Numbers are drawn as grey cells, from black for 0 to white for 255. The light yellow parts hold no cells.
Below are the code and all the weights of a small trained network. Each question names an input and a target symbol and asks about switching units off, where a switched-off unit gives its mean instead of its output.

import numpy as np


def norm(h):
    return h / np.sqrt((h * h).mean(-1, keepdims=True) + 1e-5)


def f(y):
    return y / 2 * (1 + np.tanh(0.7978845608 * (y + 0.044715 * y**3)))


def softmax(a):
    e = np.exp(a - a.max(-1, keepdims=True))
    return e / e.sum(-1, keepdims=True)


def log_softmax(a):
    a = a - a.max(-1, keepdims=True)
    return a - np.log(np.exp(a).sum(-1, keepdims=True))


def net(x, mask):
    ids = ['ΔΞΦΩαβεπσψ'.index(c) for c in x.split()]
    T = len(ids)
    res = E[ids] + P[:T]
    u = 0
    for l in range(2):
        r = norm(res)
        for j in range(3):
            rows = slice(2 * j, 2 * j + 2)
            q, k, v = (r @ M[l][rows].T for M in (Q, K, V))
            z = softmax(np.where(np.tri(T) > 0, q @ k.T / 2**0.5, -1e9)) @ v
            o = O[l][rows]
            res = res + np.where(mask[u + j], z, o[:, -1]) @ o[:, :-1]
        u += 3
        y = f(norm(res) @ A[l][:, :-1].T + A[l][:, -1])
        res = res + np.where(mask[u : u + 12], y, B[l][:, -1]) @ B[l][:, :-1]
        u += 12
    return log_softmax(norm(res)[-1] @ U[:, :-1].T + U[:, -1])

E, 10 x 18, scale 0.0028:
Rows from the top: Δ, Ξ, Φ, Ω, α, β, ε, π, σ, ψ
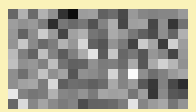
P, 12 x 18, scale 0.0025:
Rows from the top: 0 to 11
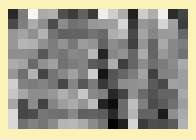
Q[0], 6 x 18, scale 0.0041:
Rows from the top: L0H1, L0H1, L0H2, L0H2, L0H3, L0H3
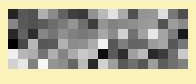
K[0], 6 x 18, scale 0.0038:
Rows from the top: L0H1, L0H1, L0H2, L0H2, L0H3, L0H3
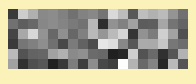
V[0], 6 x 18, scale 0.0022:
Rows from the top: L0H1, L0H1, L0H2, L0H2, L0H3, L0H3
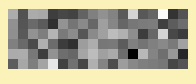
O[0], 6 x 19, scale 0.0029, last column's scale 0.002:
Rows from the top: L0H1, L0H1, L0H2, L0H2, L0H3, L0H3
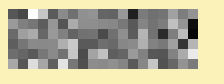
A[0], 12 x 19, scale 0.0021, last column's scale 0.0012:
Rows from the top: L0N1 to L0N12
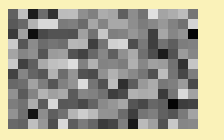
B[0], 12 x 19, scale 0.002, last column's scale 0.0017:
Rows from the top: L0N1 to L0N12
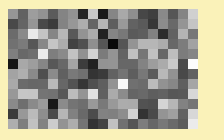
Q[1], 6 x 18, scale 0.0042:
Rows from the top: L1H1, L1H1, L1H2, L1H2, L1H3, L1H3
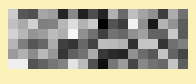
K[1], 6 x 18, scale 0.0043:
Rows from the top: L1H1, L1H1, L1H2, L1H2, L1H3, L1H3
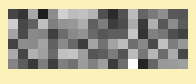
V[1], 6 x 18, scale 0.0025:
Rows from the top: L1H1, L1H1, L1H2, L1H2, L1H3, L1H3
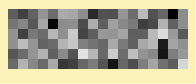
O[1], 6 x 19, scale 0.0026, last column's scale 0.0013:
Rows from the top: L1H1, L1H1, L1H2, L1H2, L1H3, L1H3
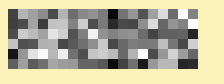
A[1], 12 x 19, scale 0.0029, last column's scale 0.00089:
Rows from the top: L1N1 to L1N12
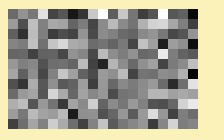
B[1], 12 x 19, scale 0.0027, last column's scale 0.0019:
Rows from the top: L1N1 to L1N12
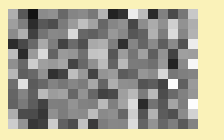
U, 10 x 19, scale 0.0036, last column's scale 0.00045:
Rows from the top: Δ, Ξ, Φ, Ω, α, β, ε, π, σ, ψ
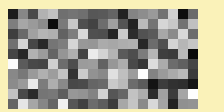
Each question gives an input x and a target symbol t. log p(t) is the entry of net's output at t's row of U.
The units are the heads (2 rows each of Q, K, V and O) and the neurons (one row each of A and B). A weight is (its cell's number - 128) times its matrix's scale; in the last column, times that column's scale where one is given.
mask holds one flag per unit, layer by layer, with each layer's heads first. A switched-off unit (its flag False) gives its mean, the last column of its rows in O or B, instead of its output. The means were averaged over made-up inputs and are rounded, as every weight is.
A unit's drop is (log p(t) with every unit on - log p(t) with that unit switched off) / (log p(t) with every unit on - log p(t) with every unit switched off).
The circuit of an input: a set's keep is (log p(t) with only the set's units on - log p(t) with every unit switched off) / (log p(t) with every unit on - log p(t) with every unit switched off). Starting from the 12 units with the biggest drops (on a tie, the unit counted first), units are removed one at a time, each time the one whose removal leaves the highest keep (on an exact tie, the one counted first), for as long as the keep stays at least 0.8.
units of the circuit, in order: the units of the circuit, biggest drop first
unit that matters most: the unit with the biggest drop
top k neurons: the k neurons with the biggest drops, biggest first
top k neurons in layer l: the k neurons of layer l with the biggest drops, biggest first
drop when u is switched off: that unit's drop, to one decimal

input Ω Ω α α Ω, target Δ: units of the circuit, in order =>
[L1N4]
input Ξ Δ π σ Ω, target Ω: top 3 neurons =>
[L1N10, L0N1, L0N12]
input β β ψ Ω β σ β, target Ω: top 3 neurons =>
[L1N10, L0N1, L0N4]
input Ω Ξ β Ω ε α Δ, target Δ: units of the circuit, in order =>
[L0H2, L1H1, L1N5]
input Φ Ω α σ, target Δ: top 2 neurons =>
[L1N4, L0N4]
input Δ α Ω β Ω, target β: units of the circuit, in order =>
[L1H3, L0H2]
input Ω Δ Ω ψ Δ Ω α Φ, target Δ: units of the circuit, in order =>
[L1H1, L1N4, L1N8, L0H2]
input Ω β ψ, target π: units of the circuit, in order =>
[L1H1, L1H2]
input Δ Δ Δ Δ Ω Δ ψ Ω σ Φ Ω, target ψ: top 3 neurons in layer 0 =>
[L0N4, L0N2, L0N1]
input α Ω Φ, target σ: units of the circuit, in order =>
[L1N1, L0N12]
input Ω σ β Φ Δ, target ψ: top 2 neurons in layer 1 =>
[L1N4, L1N2]
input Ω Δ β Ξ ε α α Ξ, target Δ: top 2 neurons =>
[L0N11, L1N4]
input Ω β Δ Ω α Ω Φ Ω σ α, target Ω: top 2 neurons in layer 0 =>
[L0N1, L0N9]
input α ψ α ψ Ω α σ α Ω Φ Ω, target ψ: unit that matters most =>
L0H3
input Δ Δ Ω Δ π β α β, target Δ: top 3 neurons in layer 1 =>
[L1N4, L1N5, L1N9]
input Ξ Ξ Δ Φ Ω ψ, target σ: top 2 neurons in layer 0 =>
[L0N12, L0N4]
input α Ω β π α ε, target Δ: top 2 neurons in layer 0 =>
[L0N10, L0N11]
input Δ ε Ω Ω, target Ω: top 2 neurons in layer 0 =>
[L0N12, L0N3]
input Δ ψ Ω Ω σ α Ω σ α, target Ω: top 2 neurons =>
[L1N10, L0N9]
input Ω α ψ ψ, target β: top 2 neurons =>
[L1N11, L1N2]
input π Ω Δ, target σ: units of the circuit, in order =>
[L1N1]
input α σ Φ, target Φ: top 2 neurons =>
[L0N2, L0N10]
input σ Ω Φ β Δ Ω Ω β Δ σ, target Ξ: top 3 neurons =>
[L0N6, L1N11, L1N1]
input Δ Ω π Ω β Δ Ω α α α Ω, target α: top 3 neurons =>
[L1N4, L1N6, L0N11]
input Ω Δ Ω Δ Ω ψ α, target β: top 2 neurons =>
[L0N8, L1N6]
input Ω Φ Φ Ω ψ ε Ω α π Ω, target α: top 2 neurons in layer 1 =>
[L1N4, L1N6]
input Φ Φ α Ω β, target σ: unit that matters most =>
L0N12
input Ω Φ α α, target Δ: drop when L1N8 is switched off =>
0.1
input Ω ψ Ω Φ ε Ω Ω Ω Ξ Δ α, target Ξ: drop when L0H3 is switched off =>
0.2
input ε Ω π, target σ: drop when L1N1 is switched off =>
0.2
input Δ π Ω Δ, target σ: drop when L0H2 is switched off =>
0.1
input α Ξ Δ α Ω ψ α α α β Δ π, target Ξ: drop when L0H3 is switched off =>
0.3
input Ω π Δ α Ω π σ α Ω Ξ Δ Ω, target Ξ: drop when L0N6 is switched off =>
0.1
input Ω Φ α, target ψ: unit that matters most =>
L0H2
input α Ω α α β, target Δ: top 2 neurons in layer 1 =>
[L1N4, L1N9]
